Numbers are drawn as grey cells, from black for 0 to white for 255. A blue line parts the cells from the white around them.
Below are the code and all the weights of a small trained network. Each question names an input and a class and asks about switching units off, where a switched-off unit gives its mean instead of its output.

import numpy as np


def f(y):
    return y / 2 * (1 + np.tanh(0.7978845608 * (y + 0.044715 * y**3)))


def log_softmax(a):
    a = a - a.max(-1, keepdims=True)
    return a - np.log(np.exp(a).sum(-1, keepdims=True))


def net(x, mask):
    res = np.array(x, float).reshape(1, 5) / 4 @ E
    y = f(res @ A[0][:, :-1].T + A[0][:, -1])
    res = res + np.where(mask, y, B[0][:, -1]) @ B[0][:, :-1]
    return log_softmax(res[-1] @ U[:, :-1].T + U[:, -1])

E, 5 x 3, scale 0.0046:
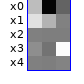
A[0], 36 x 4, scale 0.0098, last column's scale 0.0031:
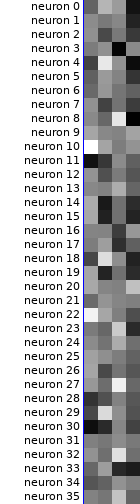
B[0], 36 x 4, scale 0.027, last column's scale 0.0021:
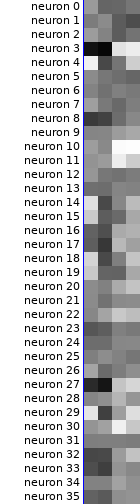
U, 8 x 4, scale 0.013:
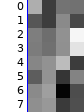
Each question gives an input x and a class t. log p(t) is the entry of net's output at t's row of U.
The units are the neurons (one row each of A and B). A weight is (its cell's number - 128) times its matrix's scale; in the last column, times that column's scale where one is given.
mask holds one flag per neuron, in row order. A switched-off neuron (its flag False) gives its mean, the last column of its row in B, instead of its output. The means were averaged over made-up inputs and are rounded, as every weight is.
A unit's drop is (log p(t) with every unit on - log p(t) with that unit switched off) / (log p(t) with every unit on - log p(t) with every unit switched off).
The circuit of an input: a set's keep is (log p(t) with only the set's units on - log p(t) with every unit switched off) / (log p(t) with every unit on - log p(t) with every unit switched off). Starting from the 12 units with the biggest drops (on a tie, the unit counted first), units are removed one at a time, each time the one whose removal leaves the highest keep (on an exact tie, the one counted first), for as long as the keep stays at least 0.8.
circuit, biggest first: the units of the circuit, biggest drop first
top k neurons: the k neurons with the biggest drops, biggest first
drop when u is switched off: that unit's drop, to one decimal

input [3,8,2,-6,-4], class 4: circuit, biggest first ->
(neuron 10)
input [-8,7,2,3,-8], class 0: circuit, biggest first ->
(neuron 4; neuron 29)
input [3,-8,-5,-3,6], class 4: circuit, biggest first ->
(neuron 30; neuron 11)
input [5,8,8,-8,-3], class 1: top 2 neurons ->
(neuron 3; neuron 17)
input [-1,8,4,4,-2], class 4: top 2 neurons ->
(neuron 10; neuron 22)
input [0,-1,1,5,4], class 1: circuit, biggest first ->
(neuron 27; neuron 32)
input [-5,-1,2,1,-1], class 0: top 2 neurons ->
(neuron 29; neuron 4)
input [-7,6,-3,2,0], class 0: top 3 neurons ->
(neuron 4; neuron 29; neuron 18)
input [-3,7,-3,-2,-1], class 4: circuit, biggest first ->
(neuron 10; neuron 22)
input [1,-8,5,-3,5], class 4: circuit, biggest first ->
(neuron 30; neuron 11)
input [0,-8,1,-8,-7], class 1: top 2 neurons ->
(neuron 3; neuron 33)
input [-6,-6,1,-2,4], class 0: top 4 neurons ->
(neuron 4; neuron 29; neuron 18; neuron 10)
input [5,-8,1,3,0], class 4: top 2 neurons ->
(neuron 30; neuron 11)
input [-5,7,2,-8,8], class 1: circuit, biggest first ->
(neuron 3)
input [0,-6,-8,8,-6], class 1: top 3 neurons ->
(neuron 27; neuron 8; neuron 32)
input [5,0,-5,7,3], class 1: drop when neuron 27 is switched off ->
0.5
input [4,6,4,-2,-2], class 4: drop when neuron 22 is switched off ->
0.3
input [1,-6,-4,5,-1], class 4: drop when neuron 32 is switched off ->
-0.1
